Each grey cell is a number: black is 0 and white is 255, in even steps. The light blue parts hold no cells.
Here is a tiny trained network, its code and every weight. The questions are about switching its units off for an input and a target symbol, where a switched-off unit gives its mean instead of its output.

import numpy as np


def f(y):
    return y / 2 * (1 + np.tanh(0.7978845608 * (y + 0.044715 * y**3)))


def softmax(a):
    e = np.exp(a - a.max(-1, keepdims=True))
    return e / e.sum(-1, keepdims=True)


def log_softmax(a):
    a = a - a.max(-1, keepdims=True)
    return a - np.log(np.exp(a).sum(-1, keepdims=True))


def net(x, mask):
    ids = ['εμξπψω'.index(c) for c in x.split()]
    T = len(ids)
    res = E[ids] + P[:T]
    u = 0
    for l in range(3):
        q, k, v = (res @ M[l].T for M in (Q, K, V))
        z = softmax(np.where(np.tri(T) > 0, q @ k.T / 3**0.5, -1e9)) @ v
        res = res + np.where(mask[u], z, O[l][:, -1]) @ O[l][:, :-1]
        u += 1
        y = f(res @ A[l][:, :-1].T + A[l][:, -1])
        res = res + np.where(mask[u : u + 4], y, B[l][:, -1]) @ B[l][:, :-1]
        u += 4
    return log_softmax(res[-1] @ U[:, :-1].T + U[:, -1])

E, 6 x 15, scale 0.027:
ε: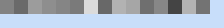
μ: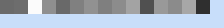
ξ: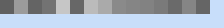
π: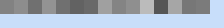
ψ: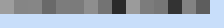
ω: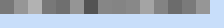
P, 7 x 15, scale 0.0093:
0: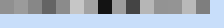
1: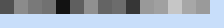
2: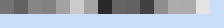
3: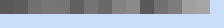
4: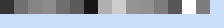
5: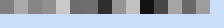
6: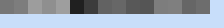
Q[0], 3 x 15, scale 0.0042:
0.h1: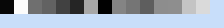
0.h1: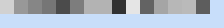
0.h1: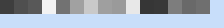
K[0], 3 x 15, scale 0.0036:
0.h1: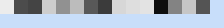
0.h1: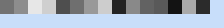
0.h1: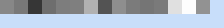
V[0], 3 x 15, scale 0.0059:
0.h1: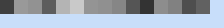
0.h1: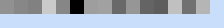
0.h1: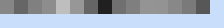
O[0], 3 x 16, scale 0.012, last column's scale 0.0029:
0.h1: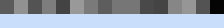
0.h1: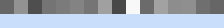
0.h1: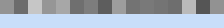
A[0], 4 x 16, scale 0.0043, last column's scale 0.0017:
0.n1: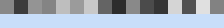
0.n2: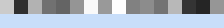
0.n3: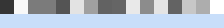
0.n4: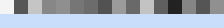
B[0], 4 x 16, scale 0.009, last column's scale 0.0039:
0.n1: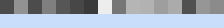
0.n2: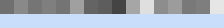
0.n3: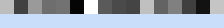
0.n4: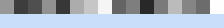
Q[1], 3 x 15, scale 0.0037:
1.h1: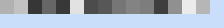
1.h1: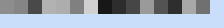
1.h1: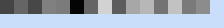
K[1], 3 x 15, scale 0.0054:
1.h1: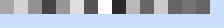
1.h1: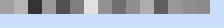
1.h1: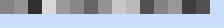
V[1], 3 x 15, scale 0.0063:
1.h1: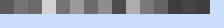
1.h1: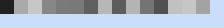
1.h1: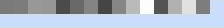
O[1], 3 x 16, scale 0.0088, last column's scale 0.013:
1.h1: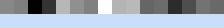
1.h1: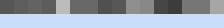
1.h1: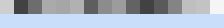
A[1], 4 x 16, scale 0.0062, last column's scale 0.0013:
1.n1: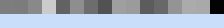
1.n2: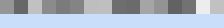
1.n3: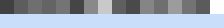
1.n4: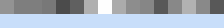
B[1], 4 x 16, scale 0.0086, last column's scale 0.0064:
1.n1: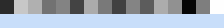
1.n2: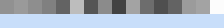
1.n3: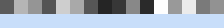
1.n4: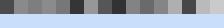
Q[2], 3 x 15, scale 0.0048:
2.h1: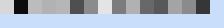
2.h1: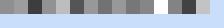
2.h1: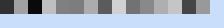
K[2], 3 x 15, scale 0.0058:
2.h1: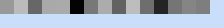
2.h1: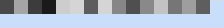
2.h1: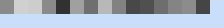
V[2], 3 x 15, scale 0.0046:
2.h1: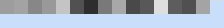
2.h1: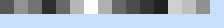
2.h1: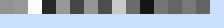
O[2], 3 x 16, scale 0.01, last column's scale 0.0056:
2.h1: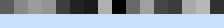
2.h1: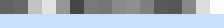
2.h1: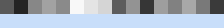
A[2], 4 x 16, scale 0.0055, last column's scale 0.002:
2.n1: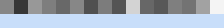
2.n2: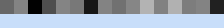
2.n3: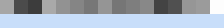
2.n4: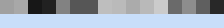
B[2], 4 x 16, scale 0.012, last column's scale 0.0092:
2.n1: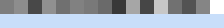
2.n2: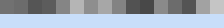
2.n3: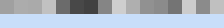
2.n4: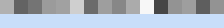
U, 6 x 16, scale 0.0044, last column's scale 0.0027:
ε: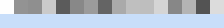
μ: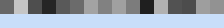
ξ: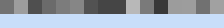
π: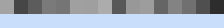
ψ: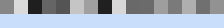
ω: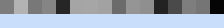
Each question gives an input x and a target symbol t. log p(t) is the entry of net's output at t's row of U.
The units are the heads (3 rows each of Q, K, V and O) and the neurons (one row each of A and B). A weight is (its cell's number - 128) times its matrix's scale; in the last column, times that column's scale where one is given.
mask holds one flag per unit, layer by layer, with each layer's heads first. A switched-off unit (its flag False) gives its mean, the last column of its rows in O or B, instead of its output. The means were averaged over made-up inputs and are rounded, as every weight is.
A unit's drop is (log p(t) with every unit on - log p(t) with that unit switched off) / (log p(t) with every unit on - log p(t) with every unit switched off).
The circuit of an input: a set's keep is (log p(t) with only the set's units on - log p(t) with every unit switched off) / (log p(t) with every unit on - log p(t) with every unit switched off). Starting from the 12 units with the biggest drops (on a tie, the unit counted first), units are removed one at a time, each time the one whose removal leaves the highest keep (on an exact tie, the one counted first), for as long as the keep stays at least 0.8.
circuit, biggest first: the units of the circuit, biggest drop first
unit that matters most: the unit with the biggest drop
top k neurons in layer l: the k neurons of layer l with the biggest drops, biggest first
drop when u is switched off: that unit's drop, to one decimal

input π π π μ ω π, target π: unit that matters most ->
2.n4
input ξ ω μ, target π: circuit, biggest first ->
(2.h1; 2.n3; 1.h1)
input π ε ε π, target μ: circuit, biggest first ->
(0.h1; 2.h1; 2.n2; 2.n4)
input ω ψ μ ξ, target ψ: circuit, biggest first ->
(0.h1; 1.h1; 1.n3; 1.n1)
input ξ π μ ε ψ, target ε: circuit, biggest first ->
(1.n1; 2.n3)
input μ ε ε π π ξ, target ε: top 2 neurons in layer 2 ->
(2.n3; 2.n2)
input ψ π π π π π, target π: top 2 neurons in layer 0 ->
(0.n4; 0.n1)
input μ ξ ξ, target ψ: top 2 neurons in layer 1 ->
(1.n3; 1.n4)
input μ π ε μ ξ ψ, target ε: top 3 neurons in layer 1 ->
(1.n1; 1.n4; 1.n3)
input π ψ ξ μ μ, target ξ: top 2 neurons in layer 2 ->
(2.n2; 2.n3)
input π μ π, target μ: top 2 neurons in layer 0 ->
(0.n1; 0.n2)
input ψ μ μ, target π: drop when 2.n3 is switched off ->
0.2
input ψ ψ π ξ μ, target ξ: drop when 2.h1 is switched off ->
0.3
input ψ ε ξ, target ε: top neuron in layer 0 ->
(0.n4)
